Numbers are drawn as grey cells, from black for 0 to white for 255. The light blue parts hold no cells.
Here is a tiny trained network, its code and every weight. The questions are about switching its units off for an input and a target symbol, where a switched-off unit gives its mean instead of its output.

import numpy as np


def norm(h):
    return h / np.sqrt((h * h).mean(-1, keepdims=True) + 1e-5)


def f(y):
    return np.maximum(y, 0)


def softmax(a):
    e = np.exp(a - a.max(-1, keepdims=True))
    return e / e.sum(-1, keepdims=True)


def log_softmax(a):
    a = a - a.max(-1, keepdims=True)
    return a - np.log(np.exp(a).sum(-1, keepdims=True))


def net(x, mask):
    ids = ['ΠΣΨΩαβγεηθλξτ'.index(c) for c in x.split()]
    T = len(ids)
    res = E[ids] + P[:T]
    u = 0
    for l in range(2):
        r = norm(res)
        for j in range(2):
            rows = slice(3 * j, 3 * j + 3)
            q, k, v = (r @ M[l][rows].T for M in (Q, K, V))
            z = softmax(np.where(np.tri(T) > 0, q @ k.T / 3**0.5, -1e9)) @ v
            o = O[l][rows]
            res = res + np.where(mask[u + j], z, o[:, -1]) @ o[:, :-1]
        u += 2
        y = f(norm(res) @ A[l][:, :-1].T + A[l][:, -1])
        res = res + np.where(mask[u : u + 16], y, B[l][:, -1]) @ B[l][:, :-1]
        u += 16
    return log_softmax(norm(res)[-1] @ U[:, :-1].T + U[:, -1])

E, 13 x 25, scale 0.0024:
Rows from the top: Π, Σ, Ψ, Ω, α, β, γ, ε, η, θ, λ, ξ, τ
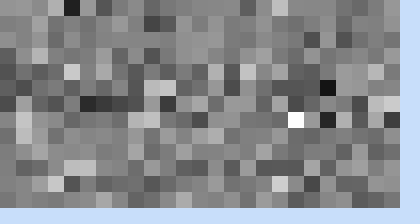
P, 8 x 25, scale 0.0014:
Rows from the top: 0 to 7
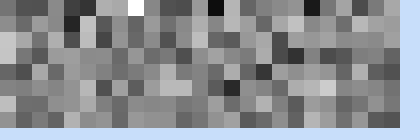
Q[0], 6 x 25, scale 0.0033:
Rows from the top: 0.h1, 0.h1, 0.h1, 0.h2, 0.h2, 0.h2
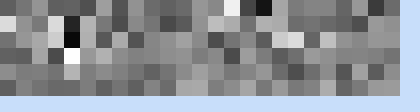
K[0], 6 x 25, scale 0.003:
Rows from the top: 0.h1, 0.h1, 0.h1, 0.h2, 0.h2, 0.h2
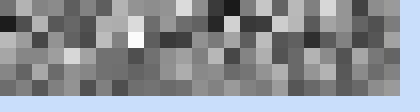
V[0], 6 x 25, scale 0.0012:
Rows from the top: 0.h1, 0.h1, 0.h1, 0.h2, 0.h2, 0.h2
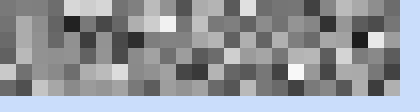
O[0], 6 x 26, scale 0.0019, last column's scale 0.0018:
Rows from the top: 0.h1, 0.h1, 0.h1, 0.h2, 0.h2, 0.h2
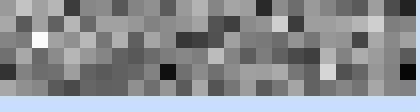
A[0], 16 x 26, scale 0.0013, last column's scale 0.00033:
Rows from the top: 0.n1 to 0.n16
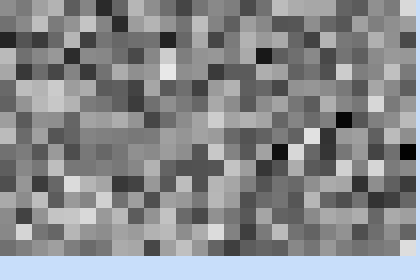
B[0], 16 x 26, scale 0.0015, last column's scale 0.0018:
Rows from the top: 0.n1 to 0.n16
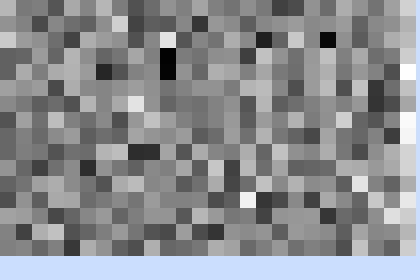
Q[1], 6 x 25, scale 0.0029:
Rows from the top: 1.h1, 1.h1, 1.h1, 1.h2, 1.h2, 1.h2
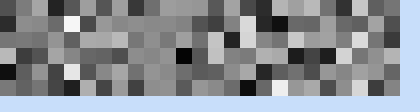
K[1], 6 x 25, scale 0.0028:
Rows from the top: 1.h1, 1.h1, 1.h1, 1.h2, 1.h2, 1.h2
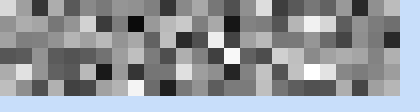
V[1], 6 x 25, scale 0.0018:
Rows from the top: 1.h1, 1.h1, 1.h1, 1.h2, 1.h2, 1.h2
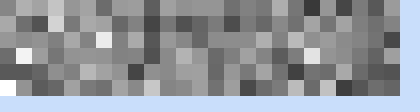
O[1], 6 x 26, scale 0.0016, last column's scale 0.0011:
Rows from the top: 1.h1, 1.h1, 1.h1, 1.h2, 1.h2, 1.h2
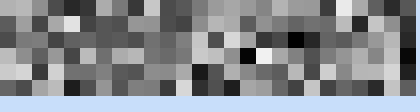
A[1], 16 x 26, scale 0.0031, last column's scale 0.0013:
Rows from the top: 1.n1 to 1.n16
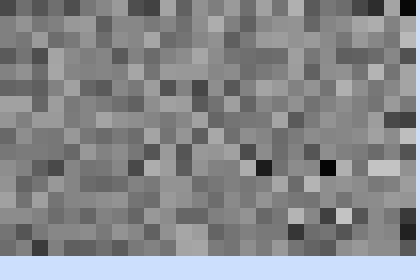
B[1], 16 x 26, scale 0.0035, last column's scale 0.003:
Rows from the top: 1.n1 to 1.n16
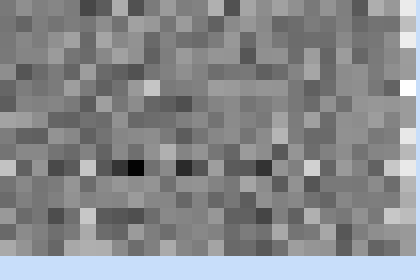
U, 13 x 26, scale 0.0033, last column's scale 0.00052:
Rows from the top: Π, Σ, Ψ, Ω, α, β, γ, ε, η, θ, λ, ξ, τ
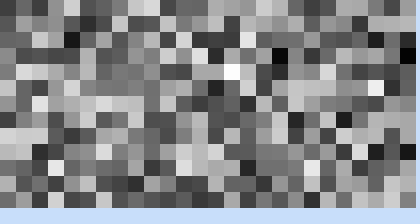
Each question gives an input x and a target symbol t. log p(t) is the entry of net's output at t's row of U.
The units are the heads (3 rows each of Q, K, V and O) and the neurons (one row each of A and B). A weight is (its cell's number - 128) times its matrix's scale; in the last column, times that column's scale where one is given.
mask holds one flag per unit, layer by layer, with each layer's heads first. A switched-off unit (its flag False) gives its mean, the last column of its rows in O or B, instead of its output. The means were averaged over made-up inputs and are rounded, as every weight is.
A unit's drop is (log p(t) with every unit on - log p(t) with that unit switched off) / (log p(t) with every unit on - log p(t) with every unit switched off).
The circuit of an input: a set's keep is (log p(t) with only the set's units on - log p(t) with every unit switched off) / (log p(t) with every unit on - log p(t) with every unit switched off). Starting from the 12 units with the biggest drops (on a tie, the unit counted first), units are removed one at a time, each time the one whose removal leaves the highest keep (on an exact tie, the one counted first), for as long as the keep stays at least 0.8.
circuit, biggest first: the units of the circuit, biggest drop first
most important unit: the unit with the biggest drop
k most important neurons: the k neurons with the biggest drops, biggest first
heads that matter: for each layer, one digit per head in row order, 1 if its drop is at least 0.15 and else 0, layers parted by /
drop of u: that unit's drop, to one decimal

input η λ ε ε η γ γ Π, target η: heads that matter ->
10 / 00
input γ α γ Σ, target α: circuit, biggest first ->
(0.h1, 1.n11)
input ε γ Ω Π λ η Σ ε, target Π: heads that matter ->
01 / 00
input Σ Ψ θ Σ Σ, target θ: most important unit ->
0.h1
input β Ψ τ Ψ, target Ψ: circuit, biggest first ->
(1.h2, 1.h1, 0.n13)
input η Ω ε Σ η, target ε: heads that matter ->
00 / 00
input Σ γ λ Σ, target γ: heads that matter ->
00 / 10
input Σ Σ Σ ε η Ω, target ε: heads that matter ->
00 / 10
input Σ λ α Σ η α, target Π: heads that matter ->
10 / 00
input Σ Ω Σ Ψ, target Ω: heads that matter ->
00 / 01
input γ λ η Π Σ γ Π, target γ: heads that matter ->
00 / 00
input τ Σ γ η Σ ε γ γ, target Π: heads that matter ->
01 / 00
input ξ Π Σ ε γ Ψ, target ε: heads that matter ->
00 / 10
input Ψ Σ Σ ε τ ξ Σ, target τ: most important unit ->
1.h2
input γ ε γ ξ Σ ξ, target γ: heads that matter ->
10 / 00
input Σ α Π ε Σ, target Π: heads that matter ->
00 / 10
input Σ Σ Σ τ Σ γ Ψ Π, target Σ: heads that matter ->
10 / 00
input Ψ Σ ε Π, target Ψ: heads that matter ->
00 / 01
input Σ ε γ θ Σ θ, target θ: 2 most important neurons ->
(1.n16, 1.n11)
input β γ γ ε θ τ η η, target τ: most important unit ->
1.h2
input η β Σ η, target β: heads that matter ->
00 / 01
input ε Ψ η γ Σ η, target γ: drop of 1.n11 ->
0.1
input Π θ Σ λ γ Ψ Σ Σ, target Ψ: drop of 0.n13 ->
0.3
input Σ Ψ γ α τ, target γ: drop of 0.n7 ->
0.0
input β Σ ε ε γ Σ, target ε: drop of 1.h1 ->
0.4
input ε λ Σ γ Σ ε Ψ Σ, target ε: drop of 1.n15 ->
0.3
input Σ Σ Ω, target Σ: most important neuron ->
(1.n1)
